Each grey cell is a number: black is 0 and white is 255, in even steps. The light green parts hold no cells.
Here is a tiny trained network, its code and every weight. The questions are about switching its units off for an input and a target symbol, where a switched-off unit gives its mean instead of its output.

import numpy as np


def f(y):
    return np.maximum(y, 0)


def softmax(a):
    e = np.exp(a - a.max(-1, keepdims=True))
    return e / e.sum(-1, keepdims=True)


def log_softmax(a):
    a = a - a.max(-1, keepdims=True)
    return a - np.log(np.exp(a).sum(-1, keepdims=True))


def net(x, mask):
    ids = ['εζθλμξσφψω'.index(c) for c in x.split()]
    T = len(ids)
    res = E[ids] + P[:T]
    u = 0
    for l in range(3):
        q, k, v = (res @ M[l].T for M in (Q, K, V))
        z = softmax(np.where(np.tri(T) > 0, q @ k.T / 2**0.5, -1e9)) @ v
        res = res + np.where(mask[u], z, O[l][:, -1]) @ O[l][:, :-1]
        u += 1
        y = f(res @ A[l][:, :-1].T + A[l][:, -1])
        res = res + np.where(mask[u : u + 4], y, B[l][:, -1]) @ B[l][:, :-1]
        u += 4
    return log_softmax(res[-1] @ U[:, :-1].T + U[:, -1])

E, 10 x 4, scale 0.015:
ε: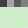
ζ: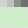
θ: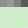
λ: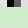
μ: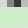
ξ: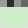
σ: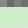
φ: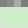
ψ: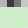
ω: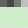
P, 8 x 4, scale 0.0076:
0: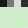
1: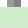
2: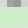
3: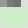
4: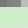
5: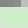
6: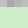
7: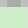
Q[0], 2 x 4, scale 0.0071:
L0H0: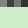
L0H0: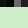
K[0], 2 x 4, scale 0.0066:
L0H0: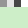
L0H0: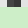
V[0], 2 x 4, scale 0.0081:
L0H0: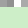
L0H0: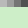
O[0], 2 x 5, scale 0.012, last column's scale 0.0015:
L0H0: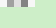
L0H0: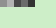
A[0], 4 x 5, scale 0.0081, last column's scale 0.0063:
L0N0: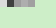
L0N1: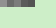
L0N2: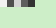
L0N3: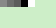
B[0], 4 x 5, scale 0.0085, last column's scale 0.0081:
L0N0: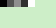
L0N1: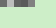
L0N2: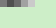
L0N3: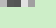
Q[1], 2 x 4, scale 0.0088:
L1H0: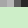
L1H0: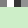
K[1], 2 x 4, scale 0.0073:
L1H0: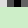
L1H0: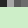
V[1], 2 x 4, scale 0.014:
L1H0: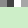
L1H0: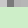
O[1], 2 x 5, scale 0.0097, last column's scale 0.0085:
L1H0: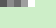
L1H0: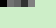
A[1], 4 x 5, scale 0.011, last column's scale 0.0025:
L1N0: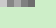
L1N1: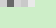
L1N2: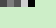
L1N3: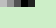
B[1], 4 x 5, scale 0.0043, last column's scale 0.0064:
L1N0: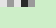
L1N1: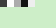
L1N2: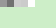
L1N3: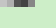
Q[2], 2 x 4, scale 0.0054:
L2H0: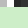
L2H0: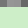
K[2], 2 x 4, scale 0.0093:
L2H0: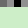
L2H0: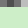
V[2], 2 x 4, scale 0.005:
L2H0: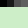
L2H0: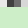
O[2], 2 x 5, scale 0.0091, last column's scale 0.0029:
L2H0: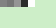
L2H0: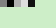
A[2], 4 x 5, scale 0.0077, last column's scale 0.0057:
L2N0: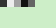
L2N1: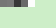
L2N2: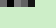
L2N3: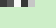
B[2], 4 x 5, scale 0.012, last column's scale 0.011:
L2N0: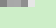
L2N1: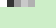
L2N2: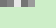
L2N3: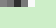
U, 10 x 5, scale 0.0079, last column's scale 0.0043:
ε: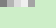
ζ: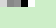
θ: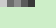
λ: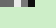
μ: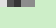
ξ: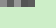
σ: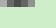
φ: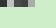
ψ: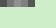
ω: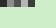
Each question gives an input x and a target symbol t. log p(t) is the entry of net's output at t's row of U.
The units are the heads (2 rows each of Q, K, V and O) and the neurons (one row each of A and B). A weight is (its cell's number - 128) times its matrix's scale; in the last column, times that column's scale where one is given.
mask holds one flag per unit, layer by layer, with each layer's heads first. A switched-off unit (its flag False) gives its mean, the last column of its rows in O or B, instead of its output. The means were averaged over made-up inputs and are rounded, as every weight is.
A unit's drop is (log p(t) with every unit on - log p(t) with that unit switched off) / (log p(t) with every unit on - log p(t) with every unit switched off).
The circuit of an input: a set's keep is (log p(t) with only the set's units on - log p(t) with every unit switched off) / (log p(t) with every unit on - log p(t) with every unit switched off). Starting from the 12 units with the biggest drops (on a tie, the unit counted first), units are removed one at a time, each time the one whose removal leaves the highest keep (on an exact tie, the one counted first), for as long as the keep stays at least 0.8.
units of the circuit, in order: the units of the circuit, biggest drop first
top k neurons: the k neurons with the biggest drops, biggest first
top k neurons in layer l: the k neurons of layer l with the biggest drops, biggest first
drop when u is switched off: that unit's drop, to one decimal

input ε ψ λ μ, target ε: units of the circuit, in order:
[L2N3]
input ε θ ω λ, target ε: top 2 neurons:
[L2N2; L1N0]
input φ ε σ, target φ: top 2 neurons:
[L2N3; L0N0]
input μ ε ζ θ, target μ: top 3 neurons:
[L0N0; L2N0; L1N1]
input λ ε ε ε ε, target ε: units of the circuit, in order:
[L2N3; L0N0]
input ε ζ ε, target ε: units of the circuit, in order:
[L1H0; L2H0]
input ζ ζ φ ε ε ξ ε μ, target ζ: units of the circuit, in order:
[L1H0; L2H0; L0H0]
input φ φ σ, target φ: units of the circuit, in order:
[L0H0; L1H0]
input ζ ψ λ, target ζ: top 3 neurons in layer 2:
[L2N3; L2N2; L2N1]
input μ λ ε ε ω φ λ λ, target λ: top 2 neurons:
[L2N2; L0N0]
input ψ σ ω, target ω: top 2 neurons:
[L2N3; L2N1]
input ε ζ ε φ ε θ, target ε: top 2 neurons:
[L2N3; L0N2]
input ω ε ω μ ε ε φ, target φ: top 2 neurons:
[L2N1; L2N3]
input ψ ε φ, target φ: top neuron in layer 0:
[L0N3]
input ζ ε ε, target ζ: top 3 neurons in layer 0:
[L0N3; L0N2; L0N0]
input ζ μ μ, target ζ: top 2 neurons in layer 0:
[L0N3; L0N0]
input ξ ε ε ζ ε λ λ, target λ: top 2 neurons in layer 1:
[L1N1; L1N2]
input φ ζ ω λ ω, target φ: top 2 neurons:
[L2N3; L0N3]
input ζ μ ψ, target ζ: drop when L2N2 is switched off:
0.2
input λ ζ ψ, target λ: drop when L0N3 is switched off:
-0.1
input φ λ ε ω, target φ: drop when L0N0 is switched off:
0.2
